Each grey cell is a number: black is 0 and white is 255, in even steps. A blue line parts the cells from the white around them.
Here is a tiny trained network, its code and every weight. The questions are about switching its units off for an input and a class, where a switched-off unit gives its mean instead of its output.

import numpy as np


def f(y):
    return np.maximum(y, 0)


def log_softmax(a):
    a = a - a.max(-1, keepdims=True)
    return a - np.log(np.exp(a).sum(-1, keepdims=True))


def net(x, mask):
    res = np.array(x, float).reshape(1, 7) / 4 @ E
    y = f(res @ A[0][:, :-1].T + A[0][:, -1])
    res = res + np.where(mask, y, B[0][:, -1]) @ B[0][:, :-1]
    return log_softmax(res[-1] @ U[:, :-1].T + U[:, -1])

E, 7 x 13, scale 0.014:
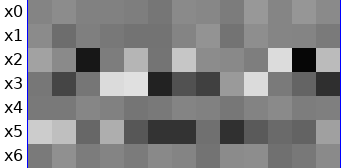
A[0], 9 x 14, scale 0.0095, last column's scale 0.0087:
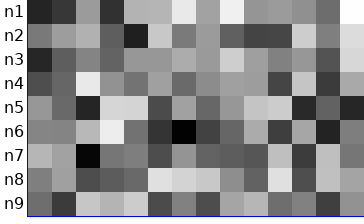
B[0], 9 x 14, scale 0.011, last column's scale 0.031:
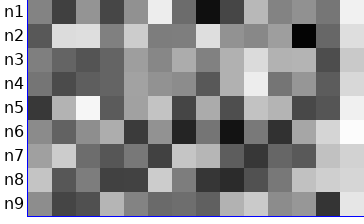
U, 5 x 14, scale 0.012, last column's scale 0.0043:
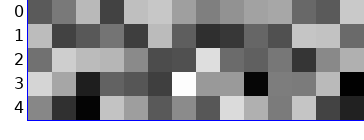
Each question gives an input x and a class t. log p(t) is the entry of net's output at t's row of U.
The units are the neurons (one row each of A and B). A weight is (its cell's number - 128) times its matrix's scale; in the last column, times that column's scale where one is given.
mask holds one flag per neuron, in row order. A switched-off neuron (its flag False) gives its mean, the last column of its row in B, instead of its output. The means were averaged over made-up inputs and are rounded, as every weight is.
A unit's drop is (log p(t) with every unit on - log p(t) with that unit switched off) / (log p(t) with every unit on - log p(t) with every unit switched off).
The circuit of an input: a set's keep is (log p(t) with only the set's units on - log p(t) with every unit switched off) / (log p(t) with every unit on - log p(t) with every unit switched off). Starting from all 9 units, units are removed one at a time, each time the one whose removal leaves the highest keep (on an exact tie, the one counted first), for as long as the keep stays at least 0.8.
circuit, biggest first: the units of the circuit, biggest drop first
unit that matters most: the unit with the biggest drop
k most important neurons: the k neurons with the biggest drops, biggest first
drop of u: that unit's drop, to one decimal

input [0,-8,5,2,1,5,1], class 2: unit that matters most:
n5
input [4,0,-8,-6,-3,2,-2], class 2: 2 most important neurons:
[n2; n1]
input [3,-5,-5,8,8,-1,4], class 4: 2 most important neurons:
[n9; n8]
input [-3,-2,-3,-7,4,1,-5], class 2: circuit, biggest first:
[n2; n1]
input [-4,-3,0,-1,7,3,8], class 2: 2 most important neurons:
[n1; n8]
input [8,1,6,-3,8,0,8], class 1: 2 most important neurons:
[n8; n2]
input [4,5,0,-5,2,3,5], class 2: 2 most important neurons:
[n2; n1]
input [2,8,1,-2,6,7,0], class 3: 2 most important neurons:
[n5; n7]
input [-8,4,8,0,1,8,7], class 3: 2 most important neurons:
[n7; n2]
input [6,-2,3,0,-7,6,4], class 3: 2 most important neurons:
[n2; n7]
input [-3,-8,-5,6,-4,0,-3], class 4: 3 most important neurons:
[n9; n8; n4]
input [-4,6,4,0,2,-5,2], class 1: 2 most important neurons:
[n2; n8]
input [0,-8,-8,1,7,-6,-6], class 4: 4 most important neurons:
[n5; n4; n9; n3]
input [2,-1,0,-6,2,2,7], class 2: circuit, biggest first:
[n1]
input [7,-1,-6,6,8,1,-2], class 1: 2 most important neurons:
[n6; n2]
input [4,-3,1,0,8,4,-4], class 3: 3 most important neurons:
[n5; n2; n1]
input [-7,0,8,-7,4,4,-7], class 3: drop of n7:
0.7
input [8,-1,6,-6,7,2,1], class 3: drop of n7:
0.4
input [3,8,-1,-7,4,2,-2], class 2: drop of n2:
0.8
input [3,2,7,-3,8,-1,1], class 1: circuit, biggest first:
[n8]
